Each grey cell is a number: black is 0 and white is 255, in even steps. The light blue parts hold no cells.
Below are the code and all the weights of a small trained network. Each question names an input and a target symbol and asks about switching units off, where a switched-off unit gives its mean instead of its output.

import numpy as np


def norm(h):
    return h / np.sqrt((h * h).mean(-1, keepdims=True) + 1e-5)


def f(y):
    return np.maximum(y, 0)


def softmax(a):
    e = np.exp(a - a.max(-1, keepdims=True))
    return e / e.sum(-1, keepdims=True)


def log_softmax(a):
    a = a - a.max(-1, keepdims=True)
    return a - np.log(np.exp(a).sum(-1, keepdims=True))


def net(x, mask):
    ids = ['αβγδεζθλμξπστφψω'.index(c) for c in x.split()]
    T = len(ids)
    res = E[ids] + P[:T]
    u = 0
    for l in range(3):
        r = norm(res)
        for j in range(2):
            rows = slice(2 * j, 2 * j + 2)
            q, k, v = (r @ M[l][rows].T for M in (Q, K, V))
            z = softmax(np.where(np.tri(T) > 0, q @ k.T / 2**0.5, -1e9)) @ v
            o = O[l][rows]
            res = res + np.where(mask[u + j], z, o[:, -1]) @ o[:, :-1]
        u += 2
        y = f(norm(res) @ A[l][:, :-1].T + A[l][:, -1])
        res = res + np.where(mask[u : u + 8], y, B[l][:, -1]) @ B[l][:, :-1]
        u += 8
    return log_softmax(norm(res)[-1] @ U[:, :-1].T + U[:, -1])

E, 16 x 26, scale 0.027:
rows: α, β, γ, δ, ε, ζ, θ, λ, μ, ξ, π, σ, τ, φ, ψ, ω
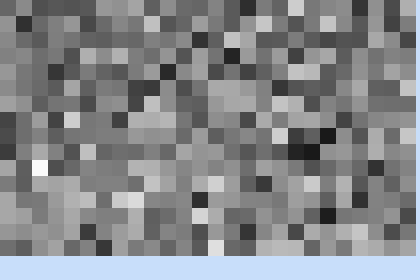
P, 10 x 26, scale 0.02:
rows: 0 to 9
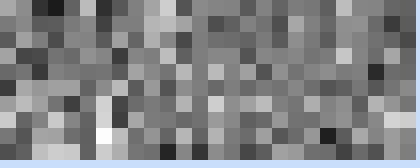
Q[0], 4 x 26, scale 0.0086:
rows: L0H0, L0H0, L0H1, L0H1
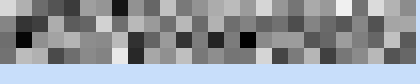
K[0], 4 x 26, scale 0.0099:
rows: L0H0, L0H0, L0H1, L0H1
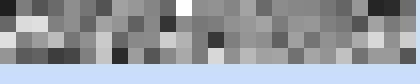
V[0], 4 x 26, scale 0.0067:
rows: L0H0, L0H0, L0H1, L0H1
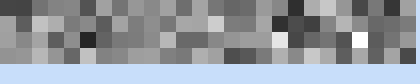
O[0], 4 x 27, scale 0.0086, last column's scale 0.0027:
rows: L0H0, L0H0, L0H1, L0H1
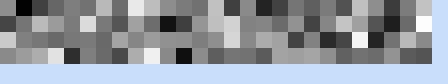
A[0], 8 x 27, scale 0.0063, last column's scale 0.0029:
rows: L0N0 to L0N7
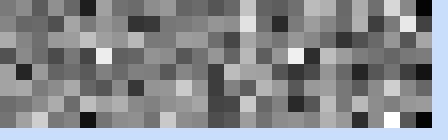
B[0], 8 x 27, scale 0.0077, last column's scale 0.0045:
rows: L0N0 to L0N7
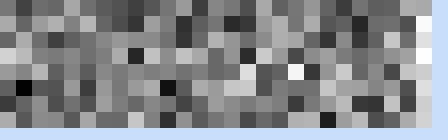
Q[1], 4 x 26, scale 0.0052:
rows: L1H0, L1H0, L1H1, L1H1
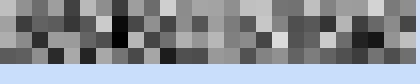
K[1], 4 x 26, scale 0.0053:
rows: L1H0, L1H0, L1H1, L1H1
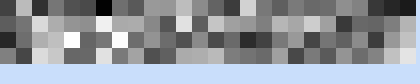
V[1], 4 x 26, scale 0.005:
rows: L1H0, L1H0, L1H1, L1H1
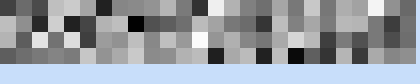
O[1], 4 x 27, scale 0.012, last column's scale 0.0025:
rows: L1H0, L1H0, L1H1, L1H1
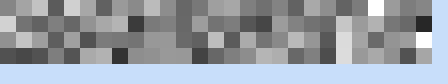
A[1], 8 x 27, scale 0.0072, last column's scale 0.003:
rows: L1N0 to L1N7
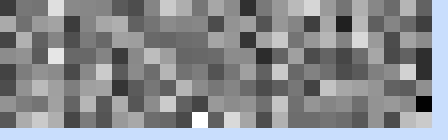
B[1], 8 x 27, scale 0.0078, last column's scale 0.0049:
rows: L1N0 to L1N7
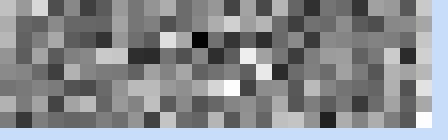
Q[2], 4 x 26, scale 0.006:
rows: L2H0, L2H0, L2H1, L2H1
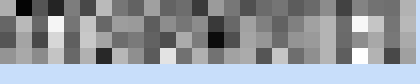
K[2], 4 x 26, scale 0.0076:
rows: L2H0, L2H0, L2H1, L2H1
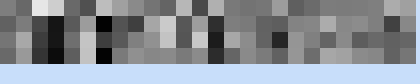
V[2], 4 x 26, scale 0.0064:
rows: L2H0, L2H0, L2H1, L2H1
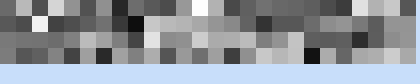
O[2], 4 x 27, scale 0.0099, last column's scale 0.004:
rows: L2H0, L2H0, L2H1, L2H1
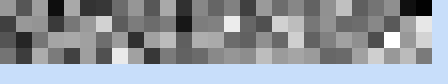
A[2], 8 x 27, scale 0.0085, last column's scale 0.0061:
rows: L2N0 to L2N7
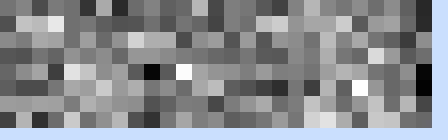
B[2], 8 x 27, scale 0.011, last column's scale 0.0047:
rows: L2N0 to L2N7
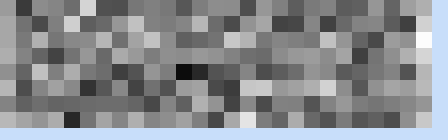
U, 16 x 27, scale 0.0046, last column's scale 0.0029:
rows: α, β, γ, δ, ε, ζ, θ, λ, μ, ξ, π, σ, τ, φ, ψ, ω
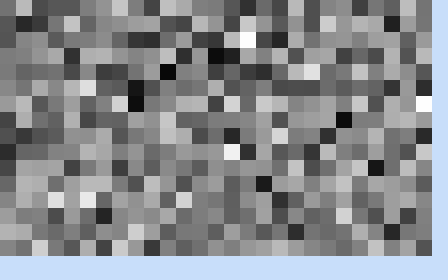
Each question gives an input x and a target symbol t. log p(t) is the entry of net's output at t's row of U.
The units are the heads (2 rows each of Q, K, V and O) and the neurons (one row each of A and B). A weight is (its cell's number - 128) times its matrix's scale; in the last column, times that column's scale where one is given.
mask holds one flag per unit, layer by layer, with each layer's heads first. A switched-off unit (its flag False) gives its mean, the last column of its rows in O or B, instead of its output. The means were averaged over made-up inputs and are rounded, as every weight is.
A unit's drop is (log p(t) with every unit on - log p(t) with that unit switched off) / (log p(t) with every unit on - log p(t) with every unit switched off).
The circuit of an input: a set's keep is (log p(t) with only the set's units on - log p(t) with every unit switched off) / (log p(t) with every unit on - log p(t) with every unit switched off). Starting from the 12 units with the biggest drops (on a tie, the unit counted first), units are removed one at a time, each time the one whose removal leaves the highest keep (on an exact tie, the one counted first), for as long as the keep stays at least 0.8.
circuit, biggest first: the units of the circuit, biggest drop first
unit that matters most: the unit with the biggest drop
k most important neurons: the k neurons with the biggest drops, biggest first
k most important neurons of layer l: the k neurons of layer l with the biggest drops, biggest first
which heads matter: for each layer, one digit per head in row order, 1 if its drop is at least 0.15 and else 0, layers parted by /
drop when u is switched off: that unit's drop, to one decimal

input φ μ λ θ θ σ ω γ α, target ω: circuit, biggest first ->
(L2H1)
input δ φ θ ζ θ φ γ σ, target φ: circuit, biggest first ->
(L0H0; L2H0)
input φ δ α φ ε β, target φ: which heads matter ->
00 / 00 / 10
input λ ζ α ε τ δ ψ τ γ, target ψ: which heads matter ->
01 / 00 / 01
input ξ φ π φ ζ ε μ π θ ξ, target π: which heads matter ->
01 / 10 / 00
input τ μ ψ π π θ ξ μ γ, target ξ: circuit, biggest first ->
(L0H0; L1H1)
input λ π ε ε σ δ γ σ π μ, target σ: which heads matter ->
00 / 10 / 11
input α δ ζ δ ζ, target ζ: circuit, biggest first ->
(L0N1; L1H1)
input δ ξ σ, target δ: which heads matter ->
01 / 01 / 00
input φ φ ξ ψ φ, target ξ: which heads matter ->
11 / 01 / 00
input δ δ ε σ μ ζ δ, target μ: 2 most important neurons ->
(L0N1; L0N7)
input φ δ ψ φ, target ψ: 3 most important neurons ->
(L0N2; L1N2; L0N1)
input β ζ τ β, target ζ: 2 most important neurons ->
(L2N4; L0N1)
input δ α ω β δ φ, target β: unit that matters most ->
L0H0
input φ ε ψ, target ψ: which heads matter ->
00 / 00 / 01
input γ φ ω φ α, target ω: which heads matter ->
00 / 00 / 01
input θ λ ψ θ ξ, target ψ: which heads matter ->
01 / 00 / 01
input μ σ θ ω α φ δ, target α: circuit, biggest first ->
(L0H1; L0H0; L2N3)
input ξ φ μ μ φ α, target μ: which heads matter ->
01 / 01 / 00
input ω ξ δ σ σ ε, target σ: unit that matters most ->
L1H0
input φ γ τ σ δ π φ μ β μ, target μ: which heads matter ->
10 / 01 / 00
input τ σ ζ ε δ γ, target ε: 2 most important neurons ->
(L0N7; L0N5)
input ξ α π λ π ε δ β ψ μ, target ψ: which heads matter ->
10 / 00 / 01
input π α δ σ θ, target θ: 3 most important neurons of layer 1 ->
(L1N1; L1N3; L1N7)
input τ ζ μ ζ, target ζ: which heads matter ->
01 / 00 / 00
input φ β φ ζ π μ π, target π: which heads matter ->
00 / 10 / 00
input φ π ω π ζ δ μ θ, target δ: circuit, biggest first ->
(L0H1)
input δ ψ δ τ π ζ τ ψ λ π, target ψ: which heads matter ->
00 / 00 / 01
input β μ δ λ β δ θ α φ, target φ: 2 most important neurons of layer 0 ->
(L0N3; L0N5)
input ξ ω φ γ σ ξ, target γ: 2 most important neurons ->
(L2N7; L2N4)
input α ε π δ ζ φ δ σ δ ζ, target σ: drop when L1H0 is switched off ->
0.2
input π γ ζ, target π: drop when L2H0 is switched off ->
0.2
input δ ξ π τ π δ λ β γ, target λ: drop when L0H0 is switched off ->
0.3
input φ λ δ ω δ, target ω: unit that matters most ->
L2H1
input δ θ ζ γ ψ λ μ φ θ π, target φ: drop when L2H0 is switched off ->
0.8
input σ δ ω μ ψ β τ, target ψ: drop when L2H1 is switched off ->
0.5
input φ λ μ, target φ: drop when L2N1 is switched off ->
0.2
